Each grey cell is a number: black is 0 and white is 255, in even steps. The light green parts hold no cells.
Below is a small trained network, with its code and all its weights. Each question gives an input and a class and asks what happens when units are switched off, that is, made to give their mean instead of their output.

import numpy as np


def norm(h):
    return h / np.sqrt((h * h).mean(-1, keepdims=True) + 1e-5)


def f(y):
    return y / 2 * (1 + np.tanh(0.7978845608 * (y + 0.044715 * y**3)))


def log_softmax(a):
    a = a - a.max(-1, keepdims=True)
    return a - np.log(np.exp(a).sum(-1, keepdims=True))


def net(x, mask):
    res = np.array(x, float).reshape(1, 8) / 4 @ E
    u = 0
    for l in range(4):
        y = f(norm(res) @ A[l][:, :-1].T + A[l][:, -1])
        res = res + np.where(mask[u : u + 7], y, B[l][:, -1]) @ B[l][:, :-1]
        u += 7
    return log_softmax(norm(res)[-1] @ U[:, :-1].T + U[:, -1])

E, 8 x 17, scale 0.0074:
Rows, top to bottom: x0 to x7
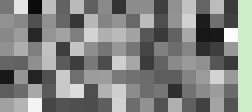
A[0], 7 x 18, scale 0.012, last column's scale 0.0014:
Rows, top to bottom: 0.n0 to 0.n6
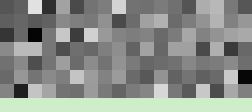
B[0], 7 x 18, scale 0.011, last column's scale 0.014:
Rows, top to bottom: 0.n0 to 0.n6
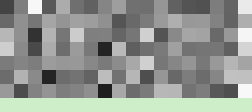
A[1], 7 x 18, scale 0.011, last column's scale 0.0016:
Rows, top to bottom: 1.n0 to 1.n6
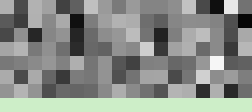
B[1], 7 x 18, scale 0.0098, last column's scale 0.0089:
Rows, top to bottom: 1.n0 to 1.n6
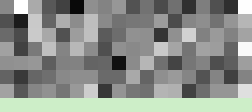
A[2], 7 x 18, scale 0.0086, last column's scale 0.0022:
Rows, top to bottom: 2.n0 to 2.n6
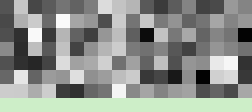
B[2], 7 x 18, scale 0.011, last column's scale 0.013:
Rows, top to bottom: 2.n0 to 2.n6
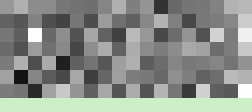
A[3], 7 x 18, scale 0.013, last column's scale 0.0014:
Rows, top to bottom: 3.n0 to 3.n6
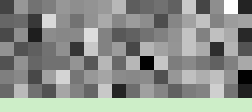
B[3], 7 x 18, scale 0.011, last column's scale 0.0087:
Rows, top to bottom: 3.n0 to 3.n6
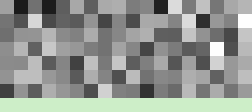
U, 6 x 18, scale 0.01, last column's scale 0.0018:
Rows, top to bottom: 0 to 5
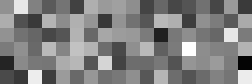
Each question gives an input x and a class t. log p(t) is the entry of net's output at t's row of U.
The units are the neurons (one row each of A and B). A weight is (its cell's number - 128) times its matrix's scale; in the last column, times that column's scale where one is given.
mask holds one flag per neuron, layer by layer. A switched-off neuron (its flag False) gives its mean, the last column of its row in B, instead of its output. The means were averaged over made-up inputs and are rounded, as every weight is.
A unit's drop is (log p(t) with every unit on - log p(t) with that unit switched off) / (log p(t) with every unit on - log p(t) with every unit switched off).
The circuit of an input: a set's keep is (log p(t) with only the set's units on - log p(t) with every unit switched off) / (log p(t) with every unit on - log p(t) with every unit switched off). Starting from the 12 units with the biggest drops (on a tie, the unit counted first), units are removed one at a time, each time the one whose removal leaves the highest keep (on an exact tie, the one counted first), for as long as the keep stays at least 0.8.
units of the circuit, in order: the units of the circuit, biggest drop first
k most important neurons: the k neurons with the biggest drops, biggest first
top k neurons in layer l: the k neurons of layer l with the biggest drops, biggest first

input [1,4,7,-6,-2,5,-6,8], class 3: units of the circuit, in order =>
[0.n2]
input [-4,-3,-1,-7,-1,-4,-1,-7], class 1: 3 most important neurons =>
[0.n6 0.n1 0.n5]
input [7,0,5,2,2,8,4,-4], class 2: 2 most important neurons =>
[0.n5 2.n5]
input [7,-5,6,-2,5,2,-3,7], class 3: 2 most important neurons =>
[0.n0 0.n6]
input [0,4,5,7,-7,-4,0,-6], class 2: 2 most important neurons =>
[0.n6 0.n5]
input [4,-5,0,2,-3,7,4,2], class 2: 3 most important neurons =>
[0.n5 0.n6 2.n5]
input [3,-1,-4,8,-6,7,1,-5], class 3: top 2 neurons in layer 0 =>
[0.n1 0.n0]
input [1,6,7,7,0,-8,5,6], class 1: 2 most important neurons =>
[0.n3 1.n6]
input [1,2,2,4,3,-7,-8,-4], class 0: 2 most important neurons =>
[1.n0 0.n3]
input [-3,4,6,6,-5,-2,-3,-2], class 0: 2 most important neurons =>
[1.n0 2.n6]
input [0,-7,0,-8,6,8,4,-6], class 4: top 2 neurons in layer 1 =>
[1.n4 1.n3]
